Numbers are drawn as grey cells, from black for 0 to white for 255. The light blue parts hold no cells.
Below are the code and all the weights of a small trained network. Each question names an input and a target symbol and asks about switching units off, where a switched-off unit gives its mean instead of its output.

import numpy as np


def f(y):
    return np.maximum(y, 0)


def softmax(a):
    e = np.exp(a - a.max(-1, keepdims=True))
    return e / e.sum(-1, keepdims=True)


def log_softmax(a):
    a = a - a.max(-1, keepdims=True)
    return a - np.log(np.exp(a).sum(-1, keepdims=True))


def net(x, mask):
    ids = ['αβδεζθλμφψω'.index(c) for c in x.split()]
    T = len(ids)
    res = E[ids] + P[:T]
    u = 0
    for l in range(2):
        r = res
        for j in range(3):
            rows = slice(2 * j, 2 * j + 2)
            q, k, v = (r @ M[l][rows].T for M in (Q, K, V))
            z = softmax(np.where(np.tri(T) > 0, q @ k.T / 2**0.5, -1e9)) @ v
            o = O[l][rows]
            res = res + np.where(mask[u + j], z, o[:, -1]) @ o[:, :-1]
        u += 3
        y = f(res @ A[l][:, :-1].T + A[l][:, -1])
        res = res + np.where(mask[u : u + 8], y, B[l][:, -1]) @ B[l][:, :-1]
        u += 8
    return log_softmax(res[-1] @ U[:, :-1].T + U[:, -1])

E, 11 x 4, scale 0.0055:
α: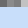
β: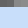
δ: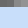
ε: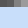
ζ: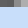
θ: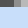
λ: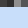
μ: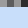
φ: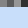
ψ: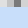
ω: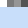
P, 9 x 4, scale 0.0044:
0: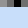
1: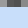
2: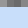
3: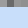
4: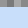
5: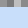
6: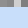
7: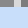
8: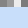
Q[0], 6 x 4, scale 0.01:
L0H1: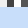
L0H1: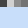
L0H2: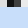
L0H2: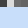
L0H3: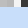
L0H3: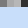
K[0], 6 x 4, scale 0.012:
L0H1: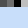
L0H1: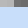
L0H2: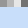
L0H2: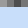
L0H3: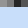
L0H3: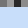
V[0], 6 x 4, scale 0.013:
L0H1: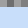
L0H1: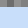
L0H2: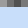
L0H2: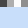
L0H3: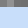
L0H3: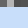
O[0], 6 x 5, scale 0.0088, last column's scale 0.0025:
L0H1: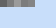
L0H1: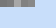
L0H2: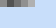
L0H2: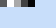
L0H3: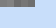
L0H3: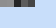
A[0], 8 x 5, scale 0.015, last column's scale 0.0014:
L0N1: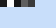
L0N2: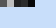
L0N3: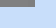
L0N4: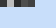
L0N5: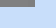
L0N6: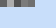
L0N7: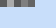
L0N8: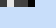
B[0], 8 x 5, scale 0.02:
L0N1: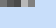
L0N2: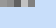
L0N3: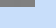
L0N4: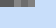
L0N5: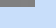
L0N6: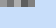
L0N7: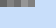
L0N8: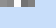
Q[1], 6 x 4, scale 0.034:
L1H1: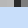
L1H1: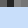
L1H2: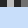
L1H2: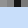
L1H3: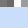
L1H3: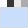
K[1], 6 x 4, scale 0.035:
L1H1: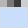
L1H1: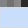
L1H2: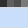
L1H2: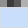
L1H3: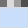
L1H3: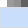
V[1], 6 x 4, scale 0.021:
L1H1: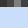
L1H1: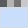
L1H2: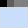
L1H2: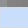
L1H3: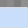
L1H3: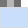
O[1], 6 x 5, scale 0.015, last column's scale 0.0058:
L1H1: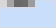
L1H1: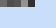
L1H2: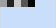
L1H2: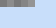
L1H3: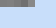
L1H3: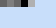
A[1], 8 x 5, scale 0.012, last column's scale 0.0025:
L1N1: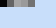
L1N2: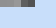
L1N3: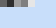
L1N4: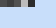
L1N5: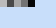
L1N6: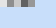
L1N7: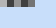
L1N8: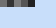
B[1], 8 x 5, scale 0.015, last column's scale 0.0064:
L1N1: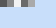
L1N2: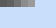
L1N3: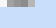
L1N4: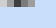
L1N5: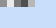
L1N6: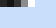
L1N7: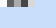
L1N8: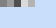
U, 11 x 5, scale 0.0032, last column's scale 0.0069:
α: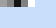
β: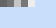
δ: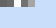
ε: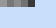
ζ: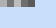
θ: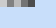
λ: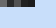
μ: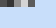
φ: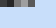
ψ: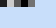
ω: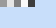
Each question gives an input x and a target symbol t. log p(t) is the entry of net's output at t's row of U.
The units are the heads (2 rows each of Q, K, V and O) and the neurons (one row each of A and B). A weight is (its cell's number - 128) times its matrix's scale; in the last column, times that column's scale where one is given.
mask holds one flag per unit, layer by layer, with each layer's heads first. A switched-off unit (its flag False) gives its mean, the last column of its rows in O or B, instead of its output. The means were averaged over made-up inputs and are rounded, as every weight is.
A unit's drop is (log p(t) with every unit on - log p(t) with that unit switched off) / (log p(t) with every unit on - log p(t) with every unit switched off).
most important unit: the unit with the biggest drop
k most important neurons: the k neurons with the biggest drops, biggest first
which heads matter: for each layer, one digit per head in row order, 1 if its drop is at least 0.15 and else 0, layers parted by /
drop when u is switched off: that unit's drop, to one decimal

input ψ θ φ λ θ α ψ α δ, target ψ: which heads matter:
000 / 001
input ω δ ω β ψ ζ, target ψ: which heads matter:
010 / 011
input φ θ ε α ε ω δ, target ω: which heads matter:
000 / 011
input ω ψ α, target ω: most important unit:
L1H2
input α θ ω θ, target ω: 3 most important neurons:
(L1N6, L1N4, L1N7)
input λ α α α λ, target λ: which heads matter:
000 / 110
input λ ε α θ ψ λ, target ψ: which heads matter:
000 / 011
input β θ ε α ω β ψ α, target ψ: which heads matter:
010 / 011
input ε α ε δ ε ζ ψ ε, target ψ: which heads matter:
000 / 011
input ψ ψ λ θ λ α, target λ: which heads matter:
010 / 111
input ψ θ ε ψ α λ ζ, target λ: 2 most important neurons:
(L1N6, L1N7)
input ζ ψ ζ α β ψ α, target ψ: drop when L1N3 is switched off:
0.1
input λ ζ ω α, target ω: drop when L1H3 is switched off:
0.4
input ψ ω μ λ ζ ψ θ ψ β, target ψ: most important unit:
L1H3
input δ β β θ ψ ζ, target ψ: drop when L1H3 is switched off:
0.6
